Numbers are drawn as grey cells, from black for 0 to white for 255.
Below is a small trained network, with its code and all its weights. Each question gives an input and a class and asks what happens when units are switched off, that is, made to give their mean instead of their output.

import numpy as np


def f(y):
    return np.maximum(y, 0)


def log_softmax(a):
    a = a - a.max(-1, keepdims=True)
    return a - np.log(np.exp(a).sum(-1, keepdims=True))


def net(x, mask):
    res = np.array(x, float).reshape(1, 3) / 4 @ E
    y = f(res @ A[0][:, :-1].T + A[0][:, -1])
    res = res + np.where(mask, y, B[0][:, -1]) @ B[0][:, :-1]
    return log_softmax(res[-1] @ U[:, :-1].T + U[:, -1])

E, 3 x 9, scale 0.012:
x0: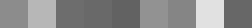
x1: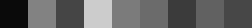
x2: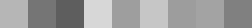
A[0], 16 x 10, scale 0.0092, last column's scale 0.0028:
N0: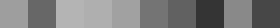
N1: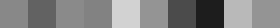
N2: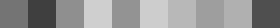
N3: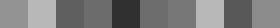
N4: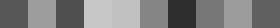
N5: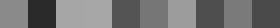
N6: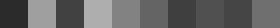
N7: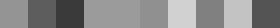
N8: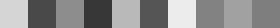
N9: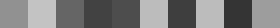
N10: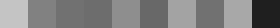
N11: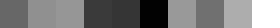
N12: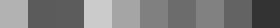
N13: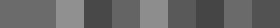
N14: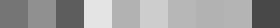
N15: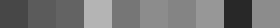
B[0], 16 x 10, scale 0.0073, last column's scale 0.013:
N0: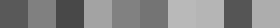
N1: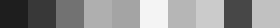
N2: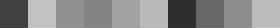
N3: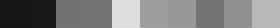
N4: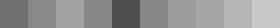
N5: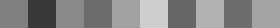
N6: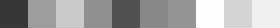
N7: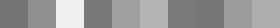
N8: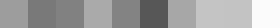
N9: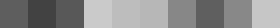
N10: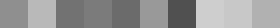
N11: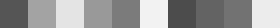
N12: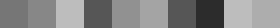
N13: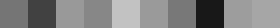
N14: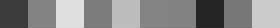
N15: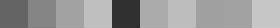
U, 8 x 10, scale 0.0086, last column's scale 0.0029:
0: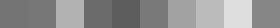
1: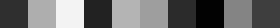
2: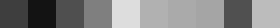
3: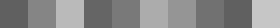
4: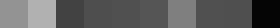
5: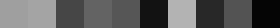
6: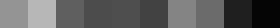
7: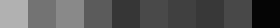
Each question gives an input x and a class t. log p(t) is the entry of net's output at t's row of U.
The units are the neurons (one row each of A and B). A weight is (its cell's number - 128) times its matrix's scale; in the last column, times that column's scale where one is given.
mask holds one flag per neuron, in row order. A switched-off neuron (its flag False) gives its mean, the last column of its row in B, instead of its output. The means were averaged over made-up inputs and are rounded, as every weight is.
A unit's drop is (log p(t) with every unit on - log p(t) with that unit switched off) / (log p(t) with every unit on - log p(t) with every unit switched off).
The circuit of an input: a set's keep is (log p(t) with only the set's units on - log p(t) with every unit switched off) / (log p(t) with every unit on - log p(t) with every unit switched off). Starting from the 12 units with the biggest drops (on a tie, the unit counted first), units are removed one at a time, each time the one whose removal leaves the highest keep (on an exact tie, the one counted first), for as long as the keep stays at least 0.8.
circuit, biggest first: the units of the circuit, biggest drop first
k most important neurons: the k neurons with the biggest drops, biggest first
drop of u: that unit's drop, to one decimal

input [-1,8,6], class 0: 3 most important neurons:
[N6, N15, N4]
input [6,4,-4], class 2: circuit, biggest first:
[N9]
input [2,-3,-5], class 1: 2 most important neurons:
[N11, N6]
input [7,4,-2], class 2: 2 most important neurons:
[N9, N3]
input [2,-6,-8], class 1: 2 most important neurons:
[N11, N6]
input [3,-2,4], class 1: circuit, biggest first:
[N14, N1, N6]
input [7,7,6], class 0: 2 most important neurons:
[N6, N15]
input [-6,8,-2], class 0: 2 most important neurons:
[N6, N4]
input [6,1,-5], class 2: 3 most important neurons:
[N9, N3, N14]
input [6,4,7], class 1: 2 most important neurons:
[N14, N12]
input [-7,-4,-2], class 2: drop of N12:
0.0
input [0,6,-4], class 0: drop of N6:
0.5
